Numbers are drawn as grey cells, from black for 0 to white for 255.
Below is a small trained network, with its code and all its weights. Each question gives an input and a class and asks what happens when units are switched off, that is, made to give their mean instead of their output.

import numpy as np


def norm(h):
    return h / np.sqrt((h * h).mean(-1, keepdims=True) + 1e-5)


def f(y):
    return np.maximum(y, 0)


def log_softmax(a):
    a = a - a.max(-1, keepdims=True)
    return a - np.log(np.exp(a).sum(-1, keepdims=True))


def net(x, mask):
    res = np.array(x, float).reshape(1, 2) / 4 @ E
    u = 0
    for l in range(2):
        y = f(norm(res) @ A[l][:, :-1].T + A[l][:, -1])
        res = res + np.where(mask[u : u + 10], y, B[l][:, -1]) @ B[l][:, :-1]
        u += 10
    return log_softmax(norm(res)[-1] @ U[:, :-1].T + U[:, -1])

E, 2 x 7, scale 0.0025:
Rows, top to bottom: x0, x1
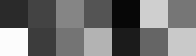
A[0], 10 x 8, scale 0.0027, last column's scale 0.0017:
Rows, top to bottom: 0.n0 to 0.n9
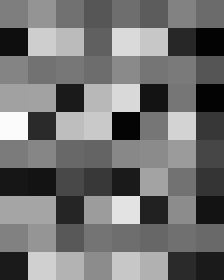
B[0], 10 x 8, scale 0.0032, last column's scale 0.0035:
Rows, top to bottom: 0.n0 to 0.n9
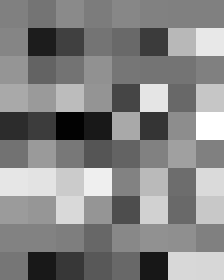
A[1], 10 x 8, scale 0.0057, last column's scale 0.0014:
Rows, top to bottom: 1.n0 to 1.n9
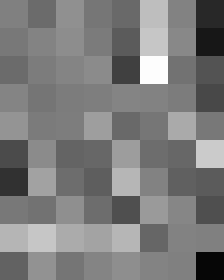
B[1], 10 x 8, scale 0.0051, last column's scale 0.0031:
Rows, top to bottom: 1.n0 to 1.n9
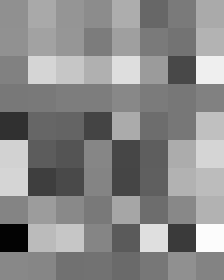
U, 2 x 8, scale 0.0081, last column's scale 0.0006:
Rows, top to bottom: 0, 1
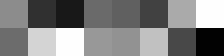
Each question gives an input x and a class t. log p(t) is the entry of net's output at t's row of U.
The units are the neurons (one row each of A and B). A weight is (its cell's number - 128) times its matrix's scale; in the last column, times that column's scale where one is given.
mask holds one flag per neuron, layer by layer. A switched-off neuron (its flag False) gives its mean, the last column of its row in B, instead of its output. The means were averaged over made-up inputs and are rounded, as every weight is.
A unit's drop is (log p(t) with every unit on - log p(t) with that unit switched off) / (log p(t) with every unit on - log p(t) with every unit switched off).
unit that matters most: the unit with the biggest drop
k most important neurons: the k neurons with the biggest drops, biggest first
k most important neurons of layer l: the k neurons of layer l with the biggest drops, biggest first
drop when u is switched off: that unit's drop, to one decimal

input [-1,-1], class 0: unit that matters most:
0.n9
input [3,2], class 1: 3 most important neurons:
0.n6, 0.n9, 0.n1
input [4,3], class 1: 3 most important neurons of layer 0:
0.n6, 0.n9, 0.n1
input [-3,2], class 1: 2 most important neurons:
0.n1, 0.n9
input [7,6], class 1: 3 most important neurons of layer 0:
0.n9, 0.n1, 0.n6
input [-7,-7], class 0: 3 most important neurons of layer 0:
0.n6, 0.n9, 0.n1
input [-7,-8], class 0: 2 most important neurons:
0.n6, 1.n6
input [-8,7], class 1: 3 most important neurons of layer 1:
1.n8, 1.n5, 1.n6
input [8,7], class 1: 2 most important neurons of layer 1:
1.n2, 1.n5
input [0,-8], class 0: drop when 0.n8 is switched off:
0.0
